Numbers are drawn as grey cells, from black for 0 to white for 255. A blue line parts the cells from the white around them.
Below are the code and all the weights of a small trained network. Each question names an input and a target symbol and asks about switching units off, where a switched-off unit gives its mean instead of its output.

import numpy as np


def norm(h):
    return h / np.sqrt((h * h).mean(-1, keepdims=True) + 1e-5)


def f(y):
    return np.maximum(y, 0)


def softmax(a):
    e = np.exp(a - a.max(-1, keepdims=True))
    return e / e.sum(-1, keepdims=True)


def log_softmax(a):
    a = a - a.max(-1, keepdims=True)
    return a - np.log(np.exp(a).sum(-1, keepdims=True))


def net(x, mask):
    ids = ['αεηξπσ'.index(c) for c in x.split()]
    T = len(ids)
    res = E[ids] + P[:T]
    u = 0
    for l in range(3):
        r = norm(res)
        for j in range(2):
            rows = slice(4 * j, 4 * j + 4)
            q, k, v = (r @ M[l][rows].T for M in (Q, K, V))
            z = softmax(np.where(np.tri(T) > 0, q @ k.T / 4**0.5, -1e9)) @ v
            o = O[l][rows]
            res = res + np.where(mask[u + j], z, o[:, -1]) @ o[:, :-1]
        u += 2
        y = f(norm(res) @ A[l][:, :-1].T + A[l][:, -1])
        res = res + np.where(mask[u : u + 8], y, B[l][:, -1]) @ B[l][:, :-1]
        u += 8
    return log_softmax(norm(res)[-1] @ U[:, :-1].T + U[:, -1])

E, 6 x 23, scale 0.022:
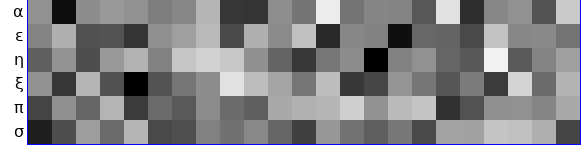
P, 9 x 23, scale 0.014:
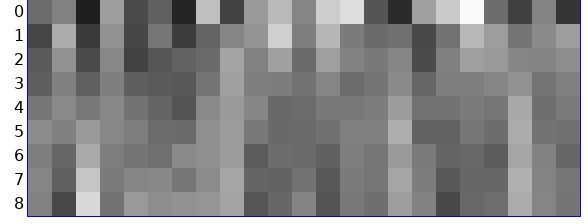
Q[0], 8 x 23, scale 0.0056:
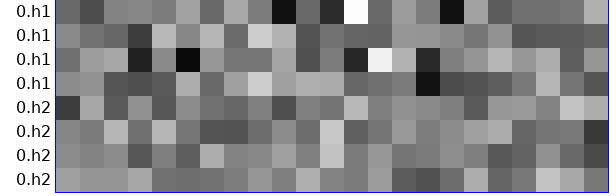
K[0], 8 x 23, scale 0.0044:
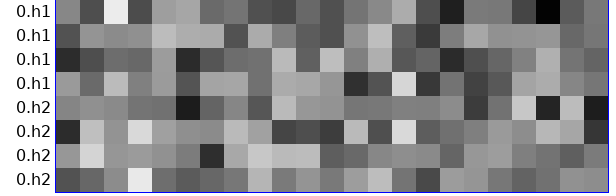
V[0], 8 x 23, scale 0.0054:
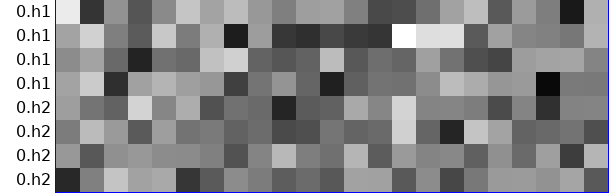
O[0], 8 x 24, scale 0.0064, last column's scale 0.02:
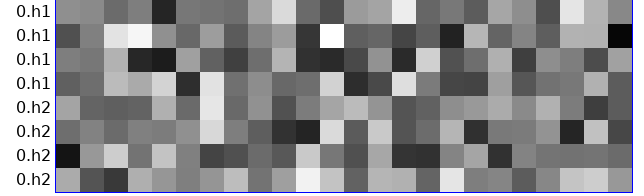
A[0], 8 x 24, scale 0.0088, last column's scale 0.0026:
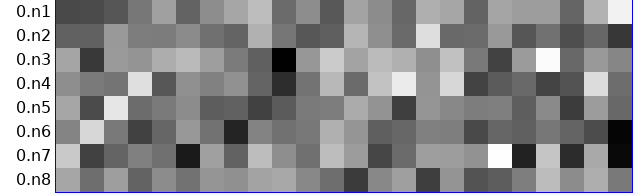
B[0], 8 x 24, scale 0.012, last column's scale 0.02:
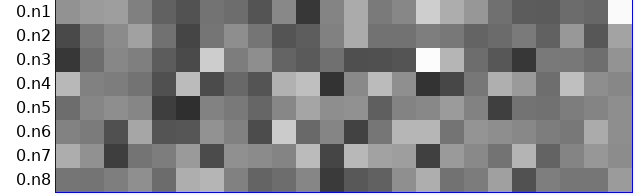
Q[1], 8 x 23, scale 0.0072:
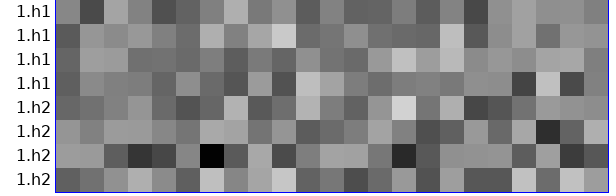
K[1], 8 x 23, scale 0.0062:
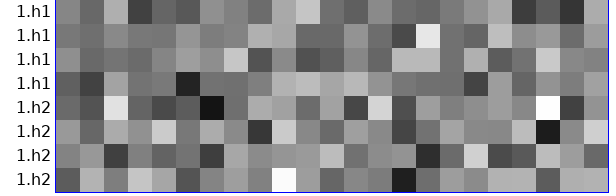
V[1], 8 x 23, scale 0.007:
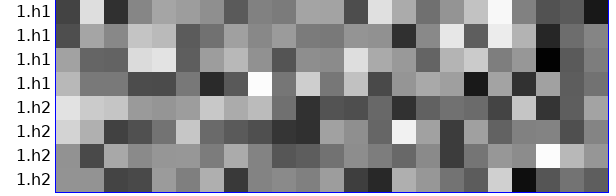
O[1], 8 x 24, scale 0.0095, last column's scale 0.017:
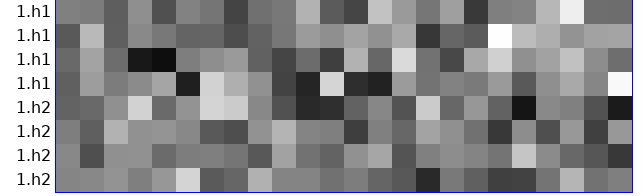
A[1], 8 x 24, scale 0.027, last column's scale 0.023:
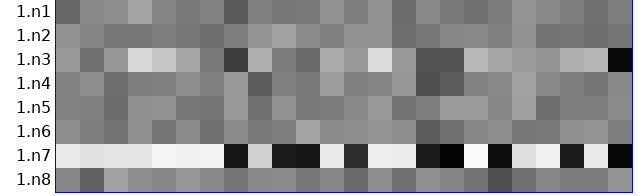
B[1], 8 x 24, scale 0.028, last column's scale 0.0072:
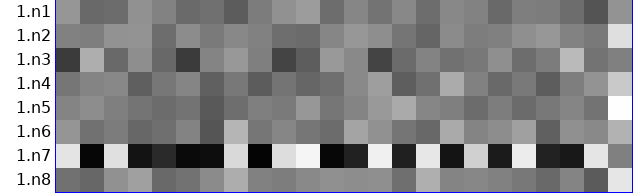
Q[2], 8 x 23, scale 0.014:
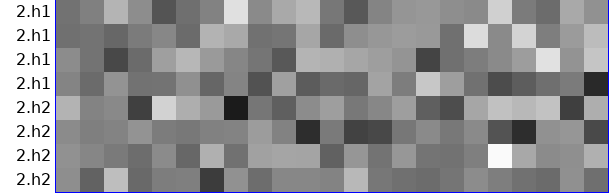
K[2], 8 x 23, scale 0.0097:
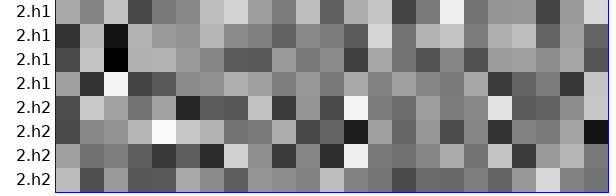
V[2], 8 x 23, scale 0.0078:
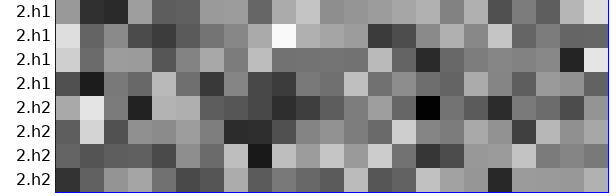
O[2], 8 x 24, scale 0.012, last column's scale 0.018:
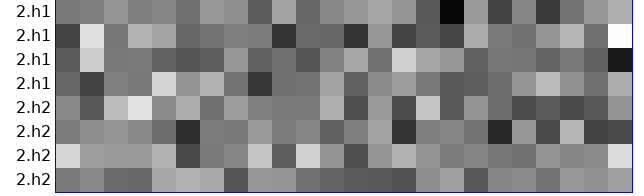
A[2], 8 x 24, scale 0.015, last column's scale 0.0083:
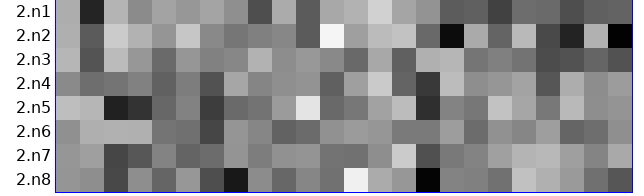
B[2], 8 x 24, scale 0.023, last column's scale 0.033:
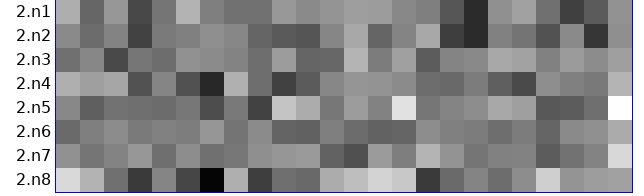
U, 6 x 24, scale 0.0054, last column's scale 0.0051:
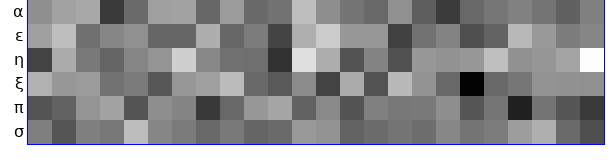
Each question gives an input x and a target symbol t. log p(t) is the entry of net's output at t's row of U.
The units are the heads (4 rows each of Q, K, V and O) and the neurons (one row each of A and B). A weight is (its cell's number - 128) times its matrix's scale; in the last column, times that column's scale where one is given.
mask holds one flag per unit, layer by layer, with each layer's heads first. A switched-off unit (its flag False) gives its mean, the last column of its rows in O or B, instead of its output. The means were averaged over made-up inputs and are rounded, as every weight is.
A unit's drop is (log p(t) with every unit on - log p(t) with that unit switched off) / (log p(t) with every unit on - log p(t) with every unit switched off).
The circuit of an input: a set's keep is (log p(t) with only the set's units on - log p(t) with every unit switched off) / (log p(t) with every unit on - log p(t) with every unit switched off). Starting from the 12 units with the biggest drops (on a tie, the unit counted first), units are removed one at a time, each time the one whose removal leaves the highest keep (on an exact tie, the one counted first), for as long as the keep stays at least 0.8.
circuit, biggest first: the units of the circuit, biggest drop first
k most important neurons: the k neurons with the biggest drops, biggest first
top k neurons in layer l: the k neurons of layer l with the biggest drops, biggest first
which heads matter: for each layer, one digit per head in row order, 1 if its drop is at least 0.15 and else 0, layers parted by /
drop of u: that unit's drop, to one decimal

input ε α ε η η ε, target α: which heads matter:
01 / 01 / 10
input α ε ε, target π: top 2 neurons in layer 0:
0.n1, 0.n6
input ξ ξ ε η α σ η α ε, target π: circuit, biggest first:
2.n8, 2.n4
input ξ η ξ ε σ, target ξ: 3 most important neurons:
2.n5, 0.n1, 1.n4
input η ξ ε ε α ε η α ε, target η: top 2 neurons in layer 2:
2.n3, 2.n7
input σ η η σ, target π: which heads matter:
11 / 10 / 00
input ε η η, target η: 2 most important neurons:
2.n3, 2.n7
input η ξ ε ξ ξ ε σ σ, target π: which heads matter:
11 / 10 / 01
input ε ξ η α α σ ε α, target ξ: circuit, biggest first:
2.n5
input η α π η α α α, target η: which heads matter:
01 / 10 / 01
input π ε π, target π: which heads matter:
11 / 10 / 10
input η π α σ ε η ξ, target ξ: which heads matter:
00 / 00 / 11
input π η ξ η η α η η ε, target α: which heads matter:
00 / 10 / 11
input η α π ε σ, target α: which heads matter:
00 / 00 / 11
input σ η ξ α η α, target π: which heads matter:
11 / 01 / 00
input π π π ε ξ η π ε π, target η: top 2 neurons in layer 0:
0.n3, 0.n1
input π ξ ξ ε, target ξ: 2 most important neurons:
2.n5, 0.n1
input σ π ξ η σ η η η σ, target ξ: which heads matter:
11 / 11 / 00
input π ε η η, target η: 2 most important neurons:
2.n3, 0.n1
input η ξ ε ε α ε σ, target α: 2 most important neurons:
2.n1, 2.n5
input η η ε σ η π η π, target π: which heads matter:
10 / 00 / 11
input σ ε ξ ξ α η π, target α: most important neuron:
0.n2
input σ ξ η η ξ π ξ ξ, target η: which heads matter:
11 / 10 / 01
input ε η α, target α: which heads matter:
01 / 00 / 01
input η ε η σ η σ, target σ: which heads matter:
10 / 00 / 11
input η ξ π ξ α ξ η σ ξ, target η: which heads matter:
01 / 10 / 01
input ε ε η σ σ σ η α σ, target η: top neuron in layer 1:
1.n8
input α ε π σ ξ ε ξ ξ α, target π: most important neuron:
1.n8
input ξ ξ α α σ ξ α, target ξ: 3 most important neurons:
2.n5, 0.n3, 2.n3
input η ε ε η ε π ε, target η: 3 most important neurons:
2.n3, 2.n7, 2.n8
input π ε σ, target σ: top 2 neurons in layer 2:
2.n5, 2.n7
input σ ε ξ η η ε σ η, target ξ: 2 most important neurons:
2.n5, 0.n8
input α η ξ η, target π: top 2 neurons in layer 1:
1.n6, 1.n2
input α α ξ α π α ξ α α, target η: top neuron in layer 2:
2.n7
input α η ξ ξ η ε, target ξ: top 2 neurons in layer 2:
2.n5, 2.n8
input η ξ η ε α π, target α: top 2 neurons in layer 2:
2.n1, 2.n5
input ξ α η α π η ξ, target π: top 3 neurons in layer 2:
2.n8, 2.n4, 2.n7
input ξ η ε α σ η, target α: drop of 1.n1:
0.0
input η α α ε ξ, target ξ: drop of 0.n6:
0.1
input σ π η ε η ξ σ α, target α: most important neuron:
0.n3
